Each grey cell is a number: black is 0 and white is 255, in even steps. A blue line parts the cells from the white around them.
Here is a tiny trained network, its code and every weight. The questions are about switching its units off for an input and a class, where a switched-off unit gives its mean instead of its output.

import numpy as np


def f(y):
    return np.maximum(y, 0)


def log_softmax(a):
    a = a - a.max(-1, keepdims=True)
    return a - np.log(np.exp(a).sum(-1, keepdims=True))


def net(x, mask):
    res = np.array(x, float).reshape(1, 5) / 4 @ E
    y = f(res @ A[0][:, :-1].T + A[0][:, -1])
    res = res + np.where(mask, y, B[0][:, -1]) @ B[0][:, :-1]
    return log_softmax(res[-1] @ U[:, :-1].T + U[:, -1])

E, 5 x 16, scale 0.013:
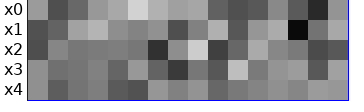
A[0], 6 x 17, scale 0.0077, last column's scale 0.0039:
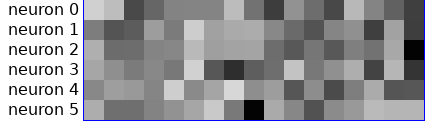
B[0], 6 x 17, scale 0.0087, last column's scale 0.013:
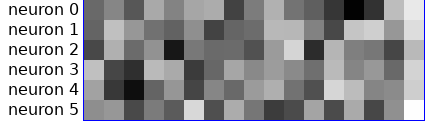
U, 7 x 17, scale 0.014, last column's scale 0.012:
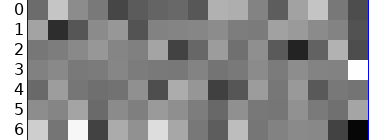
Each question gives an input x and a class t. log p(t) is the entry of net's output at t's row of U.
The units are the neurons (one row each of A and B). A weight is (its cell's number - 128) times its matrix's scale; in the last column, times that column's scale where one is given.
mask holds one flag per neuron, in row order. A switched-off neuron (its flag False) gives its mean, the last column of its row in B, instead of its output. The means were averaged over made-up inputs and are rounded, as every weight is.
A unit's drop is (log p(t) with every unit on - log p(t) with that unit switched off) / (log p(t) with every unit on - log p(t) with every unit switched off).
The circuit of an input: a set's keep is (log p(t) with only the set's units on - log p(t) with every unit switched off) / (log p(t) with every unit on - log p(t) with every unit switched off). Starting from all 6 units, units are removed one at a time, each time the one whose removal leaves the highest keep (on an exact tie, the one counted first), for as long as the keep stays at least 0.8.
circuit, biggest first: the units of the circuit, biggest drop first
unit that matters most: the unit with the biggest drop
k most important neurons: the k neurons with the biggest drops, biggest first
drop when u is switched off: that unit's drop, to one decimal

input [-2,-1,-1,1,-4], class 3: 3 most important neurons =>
(neuron 1; neuron 2; neuron 0)
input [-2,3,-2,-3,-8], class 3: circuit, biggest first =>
(neuron 0; neuron 1)
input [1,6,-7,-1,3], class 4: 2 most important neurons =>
(neuron 5; neuron 0)
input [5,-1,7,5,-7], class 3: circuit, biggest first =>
(neuron 5)
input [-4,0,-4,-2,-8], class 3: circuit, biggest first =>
(neuron 1; neuron 5)
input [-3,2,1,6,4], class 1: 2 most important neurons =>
(neuron 1; neuron 0)
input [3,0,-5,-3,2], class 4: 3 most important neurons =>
(neuron 5; neuron 3; neuron 0)
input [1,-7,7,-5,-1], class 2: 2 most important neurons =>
(neuron 0; neuron 5)
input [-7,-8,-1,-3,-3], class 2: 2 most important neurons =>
(neuron 0; neuron 1)
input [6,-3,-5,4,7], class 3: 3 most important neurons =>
(neuron 5; neuron 3; neuron 0)
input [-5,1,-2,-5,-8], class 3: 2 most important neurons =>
(neuron 1; neuron 3)
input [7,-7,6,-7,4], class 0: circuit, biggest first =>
(neuron 1; neuron 2)
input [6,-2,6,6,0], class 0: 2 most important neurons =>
(neuron 1; neuron 5)
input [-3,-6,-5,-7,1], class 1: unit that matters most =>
neuron 4
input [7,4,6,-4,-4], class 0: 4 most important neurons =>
(neuron 1; neuron 5; neuron 2; neuron 0)
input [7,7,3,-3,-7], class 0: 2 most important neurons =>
(neuron 1; neuron 0)
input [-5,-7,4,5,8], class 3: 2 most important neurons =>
(neuron 1; neuron 2)
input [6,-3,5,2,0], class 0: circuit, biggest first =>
(neuron 1; neuron 5)
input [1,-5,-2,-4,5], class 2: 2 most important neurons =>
(neuron 0; neuron 3)
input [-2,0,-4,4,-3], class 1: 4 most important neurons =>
(neuron 3; neuron 1; neuron 0; neuron 2)
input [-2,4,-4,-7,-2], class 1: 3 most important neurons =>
(neuron 4; neuron 0; neuron 1)
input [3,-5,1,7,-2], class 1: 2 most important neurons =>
(neuron 3; neuron 5)
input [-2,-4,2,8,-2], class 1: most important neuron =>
(neuron 3)
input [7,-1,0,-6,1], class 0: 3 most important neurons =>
(neuron 1; neuron 2; neuron 3)
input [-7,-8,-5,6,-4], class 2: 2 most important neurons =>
(neuron 0; neuron 1)
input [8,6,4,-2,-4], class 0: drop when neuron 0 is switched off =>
0.1
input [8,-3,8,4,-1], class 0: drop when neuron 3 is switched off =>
0.0
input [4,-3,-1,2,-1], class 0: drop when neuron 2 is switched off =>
0.2
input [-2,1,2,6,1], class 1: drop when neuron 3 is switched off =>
0.3
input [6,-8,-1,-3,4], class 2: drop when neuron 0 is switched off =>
1.4
